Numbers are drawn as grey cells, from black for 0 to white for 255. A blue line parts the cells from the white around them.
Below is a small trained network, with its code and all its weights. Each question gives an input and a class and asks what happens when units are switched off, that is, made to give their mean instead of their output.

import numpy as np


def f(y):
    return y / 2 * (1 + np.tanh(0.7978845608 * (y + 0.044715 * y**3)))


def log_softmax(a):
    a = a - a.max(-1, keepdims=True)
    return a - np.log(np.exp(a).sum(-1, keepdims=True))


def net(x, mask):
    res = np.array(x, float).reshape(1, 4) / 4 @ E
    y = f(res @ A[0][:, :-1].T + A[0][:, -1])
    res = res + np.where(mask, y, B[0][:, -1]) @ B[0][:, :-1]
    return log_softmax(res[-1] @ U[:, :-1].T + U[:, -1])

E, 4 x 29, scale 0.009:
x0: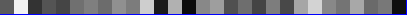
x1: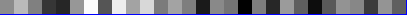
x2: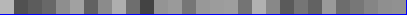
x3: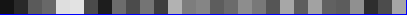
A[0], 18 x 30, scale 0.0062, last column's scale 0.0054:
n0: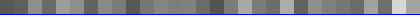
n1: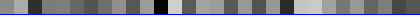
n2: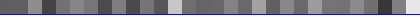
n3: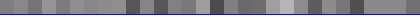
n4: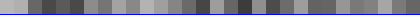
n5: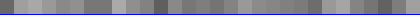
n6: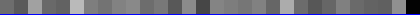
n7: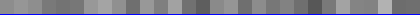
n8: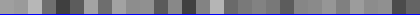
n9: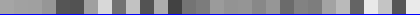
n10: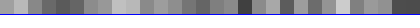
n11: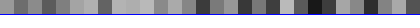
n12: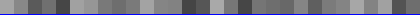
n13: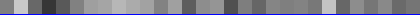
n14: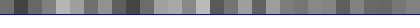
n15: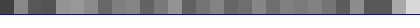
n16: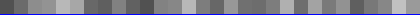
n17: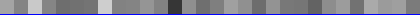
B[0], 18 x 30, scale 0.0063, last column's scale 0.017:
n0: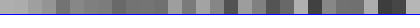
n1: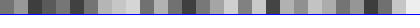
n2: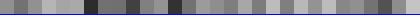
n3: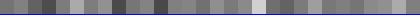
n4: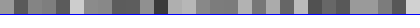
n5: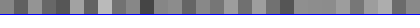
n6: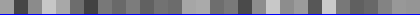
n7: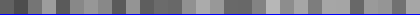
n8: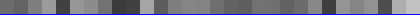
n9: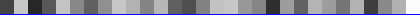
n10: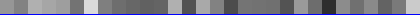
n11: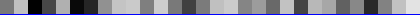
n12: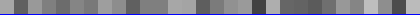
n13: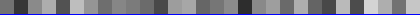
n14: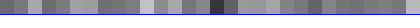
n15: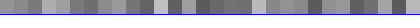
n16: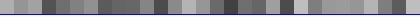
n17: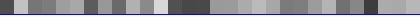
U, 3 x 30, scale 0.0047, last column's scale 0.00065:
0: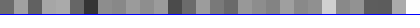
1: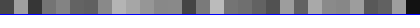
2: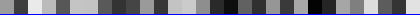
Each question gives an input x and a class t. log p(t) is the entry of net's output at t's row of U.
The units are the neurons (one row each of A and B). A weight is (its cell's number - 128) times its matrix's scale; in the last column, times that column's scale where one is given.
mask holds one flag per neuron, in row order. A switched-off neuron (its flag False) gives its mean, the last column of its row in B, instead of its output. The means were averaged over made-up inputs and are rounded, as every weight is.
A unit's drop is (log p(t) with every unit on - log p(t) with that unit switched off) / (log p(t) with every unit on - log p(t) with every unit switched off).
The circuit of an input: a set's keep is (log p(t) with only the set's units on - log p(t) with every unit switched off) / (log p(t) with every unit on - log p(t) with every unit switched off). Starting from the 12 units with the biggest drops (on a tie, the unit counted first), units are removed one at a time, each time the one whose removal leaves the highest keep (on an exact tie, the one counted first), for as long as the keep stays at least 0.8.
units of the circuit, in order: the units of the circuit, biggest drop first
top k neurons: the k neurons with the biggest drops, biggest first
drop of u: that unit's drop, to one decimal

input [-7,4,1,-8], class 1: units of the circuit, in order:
n9
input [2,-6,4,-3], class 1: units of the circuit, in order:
n2, n9
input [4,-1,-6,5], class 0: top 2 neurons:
n2, n9
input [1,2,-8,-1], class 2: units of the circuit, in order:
n1, n9
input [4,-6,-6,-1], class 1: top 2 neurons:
n2, n1
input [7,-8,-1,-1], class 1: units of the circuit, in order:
n1, n2
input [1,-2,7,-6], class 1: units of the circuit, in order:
n9, n2
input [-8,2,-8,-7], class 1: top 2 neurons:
n9, n2
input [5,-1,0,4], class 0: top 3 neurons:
n2, n9, n11
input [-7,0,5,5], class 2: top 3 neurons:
n9, n1, n16
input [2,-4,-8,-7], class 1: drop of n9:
0.4
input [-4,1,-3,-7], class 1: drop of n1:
-0.1
